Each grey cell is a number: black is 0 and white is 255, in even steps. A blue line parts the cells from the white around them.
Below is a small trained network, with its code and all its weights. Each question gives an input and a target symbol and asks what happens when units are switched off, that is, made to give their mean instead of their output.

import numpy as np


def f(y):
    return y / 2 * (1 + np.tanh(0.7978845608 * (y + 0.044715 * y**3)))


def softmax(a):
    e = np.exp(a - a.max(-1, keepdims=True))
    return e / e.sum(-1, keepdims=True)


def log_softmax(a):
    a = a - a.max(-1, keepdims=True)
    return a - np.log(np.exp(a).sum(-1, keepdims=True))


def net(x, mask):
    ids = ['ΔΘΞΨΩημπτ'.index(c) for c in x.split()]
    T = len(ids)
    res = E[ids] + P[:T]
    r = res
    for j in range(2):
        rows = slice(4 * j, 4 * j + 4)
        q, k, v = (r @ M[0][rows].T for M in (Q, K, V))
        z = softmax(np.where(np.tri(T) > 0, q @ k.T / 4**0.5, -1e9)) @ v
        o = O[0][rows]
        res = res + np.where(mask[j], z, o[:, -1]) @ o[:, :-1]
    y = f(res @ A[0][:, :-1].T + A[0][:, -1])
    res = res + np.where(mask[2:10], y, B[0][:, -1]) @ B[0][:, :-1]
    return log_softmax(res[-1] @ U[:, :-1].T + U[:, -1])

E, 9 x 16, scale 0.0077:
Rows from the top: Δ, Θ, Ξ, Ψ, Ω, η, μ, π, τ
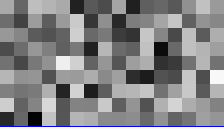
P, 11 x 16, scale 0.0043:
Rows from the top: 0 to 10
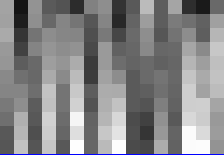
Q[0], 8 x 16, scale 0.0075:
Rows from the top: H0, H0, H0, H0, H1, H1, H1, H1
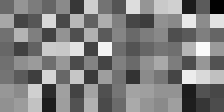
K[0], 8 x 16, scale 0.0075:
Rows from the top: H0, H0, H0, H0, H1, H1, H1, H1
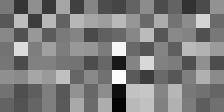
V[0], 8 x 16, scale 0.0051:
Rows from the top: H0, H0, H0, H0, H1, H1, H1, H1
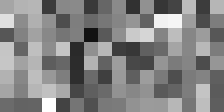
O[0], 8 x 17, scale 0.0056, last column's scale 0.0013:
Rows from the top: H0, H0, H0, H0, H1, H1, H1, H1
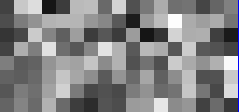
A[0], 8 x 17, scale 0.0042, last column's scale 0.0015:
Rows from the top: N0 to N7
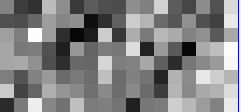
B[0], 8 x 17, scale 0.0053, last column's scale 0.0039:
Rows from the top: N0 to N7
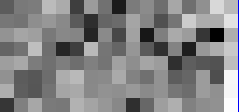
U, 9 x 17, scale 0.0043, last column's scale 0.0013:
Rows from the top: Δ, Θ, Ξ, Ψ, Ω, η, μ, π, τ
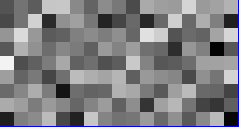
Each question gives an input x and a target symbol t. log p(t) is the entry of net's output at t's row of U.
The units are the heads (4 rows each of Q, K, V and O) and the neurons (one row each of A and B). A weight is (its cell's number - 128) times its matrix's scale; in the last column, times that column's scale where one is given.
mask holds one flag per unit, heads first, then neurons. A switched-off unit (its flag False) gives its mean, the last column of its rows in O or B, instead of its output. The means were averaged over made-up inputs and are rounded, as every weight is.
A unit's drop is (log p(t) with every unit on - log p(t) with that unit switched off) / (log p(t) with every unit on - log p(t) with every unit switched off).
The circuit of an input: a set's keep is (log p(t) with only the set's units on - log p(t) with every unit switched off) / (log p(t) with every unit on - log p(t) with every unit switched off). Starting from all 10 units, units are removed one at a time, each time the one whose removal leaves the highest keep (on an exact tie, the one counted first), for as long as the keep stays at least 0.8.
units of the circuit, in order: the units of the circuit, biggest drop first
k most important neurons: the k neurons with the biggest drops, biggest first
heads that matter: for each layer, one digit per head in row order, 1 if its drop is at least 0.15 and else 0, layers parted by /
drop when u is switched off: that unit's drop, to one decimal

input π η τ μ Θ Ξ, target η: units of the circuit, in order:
H1, N1, N0
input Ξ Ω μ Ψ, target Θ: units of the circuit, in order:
H0
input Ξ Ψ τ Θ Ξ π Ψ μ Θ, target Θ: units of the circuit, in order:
H0, N7
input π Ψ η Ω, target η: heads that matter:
01
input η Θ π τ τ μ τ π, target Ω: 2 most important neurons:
N7, N6
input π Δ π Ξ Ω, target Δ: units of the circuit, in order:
H1, H0, N3
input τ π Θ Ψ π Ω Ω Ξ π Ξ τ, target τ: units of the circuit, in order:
H1, N3, N0, H0
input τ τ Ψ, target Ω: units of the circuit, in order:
H0, N7
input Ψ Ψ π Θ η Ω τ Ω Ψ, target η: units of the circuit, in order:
H1, N5, N1
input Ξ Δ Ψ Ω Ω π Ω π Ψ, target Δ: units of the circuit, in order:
H0, H1
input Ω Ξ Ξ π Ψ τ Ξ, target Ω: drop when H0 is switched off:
1.0
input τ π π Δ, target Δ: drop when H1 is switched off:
0.3
